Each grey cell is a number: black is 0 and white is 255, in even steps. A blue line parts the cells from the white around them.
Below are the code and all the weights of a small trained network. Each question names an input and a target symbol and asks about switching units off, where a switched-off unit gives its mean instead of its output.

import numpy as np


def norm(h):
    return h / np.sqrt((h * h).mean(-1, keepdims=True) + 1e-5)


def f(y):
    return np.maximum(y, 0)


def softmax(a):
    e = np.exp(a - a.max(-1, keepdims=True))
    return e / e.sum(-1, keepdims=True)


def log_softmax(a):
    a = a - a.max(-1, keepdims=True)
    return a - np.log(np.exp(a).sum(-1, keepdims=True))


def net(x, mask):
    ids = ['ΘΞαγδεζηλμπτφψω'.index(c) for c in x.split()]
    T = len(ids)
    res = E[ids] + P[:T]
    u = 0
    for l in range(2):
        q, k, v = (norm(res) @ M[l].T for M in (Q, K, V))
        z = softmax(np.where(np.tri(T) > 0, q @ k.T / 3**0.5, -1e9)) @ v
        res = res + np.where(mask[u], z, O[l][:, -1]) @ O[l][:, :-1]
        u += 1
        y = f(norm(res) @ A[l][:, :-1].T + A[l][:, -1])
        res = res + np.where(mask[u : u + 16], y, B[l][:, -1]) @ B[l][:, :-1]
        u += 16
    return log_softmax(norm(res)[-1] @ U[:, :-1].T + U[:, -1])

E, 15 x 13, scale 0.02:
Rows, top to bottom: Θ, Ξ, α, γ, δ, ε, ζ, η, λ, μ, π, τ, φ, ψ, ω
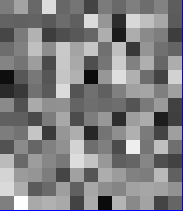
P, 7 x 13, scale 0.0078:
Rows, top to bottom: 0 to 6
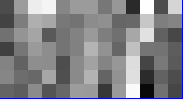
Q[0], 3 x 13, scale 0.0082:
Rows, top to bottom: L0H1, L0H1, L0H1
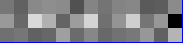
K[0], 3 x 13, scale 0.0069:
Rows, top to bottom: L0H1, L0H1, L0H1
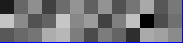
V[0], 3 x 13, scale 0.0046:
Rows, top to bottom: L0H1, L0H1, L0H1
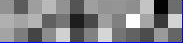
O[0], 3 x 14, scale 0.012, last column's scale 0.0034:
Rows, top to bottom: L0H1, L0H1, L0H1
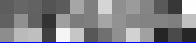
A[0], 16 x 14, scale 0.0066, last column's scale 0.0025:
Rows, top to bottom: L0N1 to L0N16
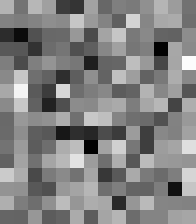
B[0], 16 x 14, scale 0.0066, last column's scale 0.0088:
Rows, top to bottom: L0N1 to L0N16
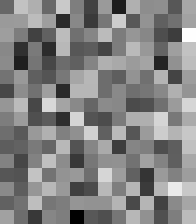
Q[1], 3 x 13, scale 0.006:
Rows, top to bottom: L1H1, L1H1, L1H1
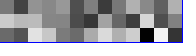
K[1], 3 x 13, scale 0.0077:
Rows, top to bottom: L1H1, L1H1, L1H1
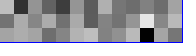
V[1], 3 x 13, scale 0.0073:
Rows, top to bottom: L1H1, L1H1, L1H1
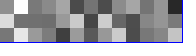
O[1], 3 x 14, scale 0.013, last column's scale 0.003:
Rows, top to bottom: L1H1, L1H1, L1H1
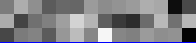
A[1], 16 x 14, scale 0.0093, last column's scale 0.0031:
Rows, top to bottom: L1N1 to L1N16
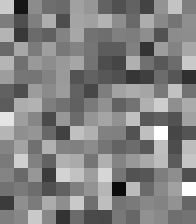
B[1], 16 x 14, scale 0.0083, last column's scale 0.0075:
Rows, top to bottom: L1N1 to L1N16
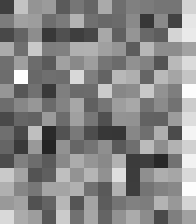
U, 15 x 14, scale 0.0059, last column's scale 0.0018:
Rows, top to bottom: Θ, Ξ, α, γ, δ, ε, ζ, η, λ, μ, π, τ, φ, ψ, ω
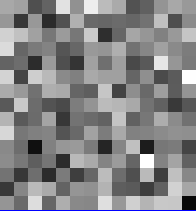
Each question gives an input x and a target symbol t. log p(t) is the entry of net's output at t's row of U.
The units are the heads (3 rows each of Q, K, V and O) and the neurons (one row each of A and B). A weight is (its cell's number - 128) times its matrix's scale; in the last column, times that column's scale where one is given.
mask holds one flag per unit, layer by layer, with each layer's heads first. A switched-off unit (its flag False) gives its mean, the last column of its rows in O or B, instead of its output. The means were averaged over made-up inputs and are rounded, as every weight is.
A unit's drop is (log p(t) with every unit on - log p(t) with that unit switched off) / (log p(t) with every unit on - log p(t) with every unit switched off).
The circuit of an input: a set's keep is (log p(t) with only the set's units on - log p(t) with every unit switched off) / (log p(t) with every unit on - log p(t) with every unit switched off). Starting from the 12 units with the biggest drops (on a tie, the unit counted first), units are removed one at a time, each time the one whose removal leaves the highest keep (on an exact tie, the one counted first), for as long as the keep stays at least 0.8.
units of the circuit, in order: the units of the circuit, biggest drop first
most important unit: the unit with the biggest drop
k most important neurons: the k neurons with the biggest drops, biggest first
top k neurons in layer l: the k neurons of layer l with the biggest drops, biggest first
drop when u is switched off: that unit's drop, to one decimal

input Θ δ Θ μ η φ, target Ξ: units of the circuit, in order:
L1N10, L1H1
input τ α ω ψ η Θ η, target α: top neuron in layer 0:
L0N15
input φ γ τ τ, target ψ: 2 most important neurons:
L1N1, L0N14
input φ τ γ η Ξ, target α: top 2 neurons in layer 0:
L0N5, L0N1
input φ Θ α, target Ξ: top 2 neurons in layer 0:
L0N1, L0N10
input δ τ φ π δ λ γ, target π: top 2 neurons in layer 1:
L1N9, L1N13
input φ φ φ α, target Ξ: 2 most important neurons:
L1N10, L0N1
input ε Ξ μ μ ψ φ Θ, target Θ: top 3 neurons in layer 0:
L0N13, L0N7, L0N14
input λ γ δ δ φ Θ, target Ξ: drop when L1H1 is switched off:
0.6
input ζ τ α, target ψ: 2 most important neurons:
L1N1, L0N10
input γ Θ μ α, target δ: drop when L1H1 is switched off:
0.2
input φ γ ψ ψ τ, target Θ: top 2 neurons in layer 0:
L0N7, L0N14
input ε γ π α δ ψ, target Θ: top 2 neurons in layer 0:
L0N13, L0N7
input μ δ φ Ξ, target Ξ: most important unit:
L1N10
